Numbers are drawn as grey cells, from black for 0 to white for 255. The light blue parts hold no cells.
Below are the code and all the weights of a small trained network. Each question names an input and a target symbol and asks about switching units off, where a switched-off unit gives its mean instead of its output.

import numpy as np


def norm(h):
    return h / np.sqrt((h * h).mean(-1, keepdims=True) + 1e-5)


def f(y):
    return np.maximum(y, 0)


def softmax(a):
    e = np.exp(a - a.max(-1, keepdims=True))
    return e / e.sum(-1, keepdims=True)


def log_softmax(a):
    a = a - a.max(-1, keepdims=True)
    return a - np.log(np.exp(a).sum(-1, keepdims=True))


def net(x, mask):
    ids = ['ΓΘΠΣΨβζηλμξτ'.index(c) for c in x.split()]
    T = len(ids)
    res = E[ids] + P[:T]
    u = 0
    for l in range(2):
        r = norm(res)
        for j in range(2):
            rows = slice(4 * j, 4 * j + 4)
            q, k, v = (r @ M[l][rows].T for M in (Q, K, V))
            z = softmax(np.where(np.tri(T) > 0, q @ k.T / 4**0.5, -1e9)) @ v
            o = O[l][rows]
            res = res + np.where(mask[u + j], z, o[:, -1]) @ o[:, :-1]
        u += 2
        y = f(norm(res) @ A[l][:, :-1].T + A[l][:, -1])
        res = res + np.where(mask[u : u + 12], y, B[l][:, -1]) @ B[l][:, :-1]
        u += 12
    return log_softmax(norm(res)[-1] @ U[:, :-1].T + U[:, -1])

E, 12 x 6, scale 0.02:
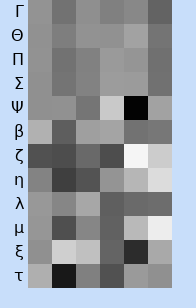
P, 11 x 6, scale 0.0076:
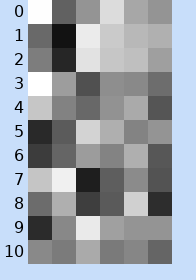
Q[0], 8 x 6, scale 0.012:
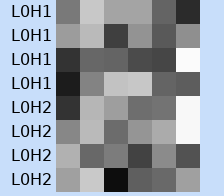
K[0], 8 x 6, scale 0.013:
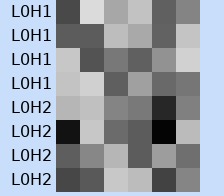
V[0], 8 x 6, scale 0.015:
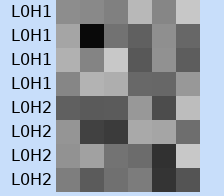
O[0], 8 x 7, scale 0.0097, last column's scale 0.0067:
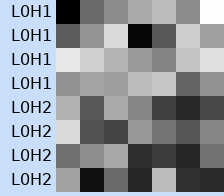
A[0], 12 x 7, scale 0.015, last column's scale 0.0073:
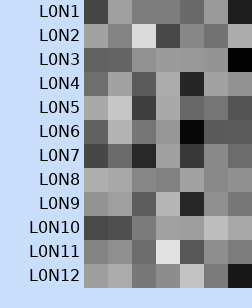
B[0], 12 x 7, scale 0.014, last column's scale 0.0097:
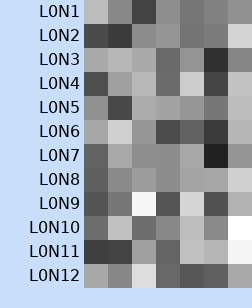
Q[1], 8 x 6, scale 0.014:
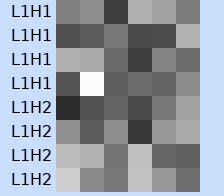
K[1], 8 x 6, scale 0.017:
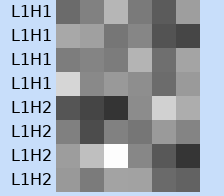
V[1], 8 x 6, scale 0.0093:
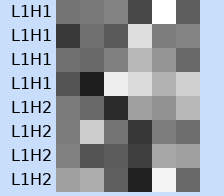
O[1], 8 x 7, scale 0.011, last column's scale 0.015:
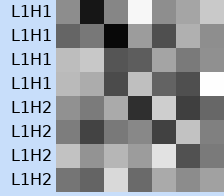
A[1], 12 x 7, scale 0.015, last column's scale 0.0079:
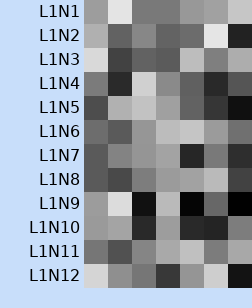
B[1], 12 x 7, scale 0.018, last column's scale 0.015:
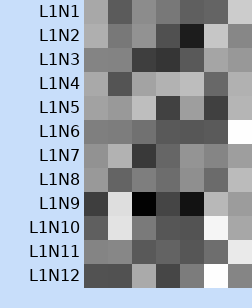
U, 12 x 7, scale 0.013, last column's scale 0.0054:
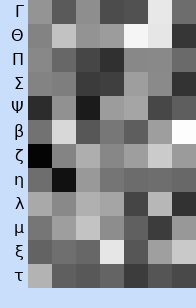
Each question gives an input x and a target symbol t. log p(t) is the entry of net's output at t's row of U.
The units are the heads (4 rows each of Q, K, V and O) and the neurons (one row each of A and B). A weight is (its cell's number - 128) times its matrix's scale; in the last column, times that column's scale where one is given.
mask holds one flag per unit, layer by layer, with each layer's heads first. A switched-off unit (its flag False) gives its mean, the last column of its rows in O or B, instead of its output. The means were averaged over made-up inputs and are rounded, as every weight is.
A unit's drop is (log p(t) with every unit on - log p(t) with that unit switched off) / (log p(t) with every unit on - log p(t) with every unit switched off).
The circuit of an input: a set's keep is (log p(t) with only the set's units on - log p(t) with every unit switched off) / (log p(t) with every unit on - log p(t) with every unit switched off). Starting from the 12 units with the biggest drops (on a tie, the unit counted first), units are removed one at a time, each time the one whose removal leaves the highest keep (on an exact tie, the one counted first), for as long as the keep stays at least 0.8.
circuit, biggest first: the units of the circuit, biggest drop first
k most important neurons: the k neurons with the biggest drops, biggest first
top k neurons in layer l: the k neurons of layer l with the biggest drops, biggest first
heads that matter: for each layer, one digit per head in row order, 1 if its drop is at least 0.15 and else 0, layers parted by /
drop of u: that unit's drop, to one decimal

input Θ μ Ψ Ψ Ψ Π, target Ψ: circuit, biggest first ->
L0H1
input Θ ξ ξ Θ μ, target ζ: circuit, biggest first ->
L0H2, L0N2
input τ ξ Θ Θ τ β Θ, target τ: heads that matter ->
10 / 00
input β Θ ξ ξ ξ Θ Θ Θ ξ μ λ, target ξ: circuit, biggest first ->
L0H1, L0H2, L1H2
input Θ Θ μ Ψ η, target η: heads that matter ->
01 / 00
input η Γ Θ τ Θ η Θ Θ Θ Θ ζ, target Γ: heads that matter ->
10 / 00
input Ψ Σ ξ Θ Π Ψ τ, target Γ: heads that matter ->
10 / 00
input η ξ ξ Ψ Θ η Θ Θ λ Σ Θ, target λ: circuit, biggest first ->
L0H1, L1H2
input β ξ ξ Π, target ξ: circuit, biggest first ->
L0H1, L1H2, L0H2
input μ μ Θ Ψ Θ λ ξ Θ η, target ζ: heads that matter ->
11 / 00
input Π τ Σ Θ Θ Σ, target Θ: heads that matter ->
11 / 00
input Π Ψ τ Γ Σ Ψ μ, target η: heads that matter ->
01 / 00
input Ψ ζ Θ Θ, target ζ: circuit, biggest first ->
L0H2, L0N11, L0N9
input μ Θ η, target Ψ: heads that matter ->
01 / 00
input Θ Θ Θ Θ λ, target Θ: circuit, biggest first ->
L0H2
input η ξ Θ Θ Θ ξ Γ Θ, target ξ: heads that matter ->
11 / 01
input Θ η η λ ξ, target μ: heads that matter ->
01 / 01
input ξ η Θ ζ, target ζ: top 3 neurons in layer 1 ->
L1N6, L1N11, L1N1
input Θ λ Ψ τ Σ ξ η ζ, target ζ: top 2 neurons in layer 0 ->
L0N2, L0N6
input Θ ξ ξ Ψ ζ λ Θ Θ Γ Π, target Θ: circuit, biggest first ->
L0H2
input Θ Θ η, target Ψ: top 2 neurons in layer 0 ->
L0N7, L0N10
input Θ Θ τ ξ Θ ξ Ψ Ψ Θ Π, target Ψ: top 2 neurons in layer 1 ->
L1N6, L1N11
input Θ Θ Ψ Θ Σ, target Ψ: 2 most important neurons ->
L1N6, L1N11
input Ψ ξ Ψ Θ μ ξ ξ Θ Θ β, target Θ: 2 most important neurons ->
L0N11, L0N2
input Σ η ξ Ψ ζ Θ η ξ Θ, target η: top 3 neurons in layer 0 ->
L0N11, L0N5, L0N10
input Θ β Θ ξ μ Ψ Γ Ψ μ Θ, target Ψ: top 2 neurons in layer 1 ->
L1N1, L1N11
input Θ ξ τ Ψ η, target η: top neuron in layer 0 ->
L0N2
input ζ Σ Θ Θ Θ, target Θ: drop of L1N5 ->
0.2
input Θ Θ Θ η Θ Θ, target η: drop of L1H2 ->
-0.1
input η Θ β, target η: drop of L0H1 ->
0.3
